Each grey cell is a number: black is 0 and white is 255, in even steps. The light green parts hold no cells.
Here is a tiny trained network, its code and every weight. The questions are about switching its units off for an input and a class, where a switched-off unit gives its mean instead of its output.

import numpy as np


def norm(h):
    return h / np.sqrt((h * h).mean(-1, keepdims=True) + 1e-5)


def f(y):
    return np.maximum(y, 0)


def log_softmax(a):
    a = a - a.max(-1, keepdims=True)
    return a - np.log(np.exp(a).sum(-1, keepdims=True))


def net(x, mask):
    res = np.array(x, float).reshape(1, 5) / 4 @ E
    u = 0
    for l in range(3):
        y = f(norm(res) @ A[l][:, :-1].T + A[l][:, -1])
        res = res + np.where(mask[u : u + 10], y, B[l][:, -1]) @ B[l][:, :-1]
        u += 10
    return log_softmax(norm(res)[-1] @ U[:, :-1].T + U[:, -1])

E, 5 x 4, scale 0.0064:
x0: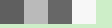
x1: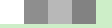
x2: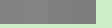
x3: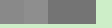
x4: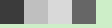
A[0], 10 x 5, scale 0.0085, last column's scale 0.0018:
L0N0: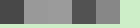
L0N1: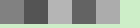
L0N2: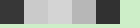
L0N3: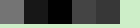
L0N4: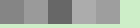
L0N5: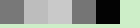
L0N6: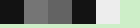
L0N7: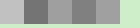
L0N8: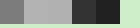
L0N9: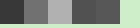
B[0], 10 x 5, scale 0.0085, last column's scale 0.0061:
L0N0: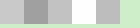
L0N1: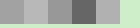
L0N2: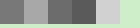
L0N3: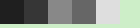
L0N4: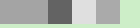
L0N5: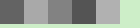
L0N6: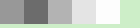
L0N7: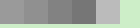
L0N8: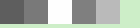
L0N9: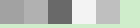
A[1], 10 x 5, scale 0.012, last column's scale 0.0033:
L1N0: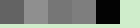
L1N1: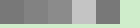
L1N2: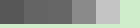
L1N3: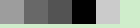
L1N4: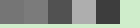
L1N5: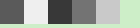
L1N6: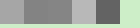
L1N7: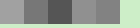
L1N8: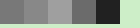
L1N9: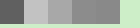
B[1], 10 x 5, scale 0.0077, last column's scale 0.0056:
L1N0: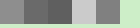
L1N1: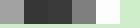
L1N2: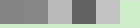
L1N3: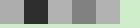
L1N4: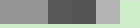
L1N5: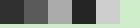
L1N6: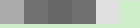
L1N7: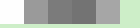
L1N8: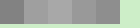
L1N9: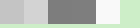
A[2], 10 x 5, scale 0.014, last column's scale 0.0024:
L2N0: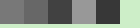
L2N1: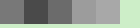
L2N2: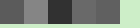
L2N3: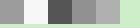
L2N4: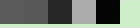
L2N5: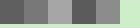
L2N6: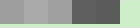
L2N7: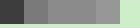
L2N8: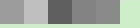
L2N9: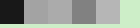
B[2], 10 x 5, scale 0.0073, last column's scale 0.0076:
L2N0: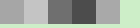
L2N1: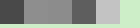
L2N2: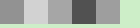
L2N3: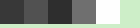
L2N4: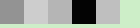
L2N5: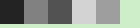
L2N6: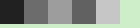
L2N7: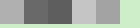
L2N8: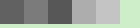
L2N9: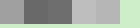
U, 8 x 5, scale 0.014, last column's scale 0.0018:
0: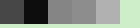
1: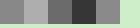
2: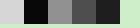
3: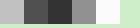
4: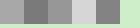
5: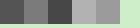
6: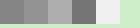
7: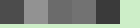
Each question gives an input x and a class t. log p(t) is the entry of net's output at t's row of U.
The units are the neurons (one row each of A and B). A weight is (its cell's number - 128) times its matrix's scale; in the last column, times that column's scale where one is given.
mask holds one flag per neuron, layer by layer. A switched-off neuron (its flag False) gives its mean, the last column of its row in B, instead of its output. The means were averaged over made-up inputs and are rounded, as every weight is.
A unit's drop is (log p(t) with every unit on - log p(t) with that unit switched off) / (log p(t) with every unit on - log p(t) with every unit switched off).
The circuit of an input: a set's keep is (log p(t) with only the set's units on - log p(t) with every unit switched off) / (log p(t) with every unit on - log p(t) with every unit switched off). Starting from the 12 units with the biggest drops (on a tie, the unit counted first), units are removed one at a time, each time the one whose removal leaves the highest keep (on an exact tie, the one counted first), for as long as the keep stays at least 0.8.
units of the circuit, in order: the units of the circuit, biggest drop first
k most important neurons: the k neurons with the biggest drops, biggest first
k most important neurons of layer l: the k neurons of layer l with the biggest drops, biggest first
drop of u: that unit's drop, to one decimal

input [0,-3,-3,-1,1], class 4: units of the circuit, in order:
(L0N6)
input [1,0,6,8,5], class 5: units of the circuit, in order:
(L2N3, L2N4)
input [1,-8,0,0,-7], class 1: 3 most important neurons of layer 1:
(L1N5, L1N4, L1N3)
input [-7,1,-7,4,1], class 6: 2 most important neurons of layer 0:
(L0N1, L0N8)
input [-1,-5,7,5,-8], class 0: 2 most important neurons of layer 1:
(L1N2, L1N9)
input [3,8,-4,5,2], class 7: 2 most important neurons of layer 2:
(L2N3, L2N6)
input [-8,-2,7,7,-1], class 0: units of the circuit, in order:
(L0N3, L2N5)
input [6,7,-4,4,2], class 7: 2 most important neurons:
(L0N6, L1N5)
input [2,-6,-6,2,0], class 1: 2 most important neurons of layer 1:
(L1N1, L1N4)
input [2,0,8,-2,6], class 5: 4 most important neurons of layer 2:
(L2N3, L2N4, L2N9, L2N8)
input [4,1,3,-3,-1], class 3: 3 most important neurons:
(L0N3, L1N7, L0N4)
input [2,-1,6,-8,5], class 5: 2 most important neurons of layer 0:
(L0N2, L0N9)
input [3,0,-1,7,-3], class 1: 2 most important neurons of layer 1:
(L1N9, L1N5)
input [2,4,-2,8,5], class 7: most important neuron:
(L2N3)
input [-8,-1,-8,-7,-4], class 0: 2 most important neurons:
(L0N3, L2N5)
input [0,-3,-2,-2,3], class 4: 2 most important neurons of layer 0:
(L0N6, L0N0)
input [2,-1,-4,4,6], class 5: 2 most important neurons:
(L2N3, L0N2)
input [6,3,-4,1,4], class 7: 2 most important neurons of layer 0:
(L0N2, L0N6)
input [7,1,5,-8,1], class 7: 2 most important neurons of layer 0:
(L0N6, L0N0)
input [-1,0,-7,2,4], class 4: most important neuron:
(L0N0)
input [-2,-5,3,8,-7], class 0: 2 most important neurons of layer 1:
(L1N2, L1N1)
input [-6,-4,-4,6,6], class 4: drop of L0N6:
0.1
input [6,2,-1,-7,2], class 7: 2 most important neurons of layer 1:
(L1N5, L1N9)
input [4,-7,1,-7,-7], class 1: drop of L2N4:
0.3
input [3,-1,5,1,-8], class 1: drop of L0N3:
0.2
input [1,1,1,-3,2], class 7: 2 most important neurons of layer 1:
(L1N9, L1N5)
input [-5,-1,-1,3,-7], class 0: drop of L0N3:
1.0
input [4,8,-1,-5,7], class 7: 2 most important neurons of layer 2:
(L2N3, L2N6)
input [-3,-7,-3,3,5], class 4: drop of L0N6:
0.3
